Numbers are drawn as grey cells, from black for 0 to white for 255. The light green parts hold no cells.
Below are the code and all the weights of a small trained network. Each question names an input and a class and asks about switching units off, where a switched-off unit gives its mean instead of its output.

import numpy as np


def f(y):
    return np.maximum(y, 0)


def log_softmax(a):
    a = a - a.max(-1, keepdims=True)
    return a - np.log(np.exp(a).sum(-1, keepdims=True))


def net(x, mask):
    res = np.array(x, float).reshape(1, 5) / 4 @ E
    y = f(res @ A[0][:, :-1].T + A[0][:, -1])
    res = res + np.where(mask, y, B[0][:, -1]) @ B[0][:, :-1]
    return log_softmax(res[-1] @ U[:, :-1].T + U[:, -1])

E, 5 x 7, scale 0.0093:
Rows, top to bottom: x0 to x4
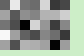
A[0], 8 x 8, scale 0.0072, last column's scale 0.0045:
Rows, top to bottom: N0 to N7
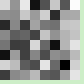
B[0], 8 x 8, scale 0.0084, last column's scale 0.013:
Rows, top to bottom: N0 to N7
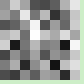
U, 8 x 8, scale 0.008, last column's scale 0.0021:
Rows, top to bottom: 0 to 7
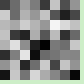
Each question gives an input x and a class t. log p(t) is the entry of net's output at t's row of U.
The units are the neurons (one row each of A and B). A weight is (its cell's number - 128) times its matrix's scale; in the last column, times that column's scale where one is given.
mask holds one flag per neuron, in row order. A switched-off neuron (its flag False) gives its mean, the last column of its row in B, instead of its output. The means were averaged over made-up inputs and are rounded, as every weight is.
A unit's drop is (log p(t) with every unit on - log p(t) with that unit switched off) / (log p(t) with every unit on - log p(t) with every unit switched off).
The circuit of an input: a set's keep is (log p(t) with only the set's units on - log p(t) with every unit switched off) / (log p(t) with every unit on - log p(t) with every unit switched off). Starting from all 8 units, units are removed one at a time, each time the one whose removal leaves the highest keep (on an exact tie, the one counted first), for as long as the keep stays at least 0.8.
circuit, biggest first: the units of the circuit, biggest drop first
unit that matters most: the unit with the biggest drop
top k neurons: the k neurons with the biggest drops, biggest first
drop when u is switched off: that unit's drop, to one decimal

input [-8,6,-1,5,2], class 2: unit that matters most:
N3
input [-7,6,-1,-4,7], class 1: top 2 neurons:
(N4 N1)
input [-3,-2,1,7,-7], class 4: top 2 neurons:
(N0 N3)
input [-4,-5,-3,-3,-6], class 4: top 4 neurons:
(N0 N4 N2 N7)
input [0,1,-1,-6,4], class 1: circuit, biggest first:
(N1 N4)
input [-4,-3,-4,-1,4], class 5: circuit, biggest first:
(N4 N3)
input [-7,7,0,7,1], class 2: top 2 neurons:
(N3 N6)
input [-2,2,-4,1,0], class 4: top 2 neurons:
(N0 N2)
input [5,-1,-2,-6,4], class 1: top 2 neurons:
(N1 N0)
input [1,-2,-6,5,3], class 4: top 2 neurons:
(N0 N3)
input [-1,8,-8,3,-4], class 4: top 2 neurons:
(N0 N2)
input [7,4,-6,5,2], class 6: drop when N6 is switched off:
0.4
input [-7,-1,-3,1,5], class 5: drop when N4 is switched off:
0.2
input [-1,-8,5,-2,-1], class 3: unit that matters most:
N4
